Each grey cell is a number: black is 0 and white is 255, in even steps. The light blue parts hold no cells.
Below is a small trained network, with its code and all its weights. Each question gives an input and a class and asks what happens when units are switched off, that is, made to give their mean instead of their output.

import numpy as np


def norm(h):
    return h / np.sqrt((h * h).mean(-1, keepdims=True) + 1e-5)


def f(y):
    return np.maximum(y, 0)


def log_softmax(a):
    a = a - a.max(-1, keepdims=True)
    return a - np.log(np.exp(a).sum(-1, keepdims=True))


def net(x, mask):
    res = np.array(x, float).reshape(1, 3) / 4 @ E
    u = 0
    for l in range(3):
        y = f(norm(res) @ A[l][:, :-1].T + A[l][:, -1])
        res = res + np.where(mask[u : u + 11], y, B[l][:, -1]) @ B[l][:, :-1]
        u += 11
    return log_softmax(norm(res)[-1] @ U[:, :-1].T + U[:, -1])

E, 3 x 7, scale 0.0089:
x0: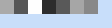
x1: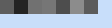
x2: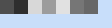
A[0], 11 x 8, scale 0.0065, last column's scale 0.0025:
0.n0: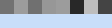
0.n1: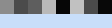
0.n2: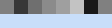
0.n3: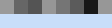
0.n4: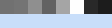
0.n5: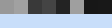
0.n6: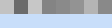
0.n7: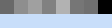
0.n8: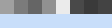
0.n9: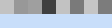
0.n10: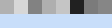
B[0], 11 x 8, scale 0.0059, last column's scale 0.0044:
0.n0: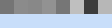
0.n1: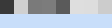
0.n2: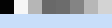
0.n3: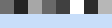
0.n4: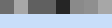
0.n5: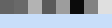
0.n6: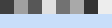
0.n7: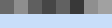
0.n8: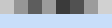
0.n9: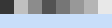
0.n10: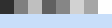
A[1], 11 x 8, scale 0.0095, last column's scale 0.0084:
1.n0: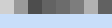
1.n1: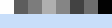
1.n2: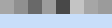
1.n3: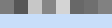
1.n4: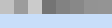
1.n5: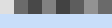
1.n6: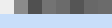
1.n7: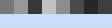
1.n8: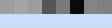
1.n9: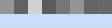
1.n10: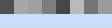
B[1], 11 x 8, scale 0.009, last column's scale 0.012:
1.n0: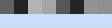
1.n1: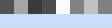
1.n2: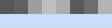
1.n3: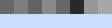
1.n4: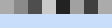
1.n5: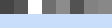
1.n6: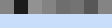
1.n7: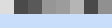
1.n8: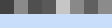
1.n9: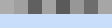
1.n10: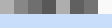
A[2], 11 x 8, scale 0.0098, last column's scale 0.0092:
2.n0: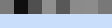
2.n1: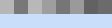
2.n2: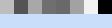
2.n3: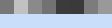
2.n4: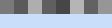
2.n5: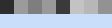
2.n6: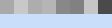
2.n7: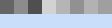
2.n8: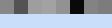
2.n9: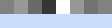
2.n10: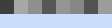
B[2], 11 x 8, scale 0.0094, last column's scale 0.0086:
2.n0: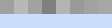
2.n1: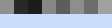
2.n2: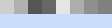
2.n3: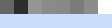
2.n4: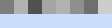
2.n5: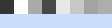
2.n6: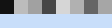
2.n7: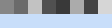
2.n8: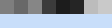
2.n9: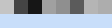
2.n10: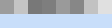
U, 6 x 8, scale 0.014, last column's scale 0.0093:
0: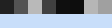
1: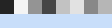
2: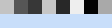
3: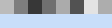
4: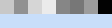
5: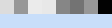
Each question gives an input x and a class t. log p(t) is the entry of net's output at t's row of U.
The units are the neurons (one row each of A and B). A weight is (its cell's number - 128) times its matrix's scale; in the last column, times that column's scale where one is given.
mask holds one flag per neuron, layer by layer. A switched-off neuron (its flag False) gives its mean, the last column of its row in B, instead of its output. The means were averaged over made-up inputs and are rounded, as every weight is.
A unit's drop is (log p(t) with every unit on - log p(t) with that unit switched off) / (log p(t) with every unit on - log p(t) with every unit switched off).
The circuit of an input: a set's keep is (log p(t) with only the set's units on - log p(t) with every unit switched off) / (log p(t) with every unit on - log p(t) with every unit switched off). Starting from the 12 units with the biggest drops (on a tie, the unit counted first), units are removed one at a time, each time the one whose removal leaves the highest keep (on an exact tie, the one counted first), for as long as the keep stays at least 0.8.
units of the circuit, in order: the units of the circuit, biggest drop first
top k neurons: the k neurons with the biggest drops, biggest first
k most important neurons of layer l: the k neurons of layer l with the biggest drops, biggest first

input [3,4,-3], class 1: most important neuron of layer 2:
[2.n8]
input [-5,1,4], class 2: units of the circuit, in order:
[1.n7 2.n7]
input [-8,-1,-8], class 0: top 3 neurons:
[1.n0 0.n6 1.n5]
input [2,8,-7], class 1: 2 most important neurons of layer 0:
[0.n1 0.n8]
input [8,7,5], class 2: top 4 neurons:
[1.n9 0.n10 0.n9 2.n1]
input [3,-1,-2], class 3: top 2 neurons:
[0.n9 0.n3]
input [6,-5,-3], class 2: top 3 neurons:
[1.n4 0.n2 0.n1]
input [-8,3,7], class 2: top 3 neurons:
[1.n7 0.n5 0.n8]
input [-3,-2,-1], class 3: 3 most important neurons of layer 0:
[0.n10 0.n6 0.n1]
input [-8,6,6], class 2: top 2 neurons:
[1.n7 0.n10]
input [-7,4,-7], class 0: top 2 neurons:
[0.n6 1.n5]
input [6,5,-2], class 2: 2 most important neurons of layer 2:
[2.n1 2.n6]
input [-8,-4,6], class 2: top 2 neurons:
[1.n7 2.n7]
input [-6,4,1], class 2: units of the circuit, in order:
[1.n7]
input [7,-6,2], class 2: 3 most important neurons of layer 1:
[1.n4 1.n10 1.n9]
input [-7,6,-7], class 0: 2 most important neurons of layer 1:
[1.n5 1.n4]
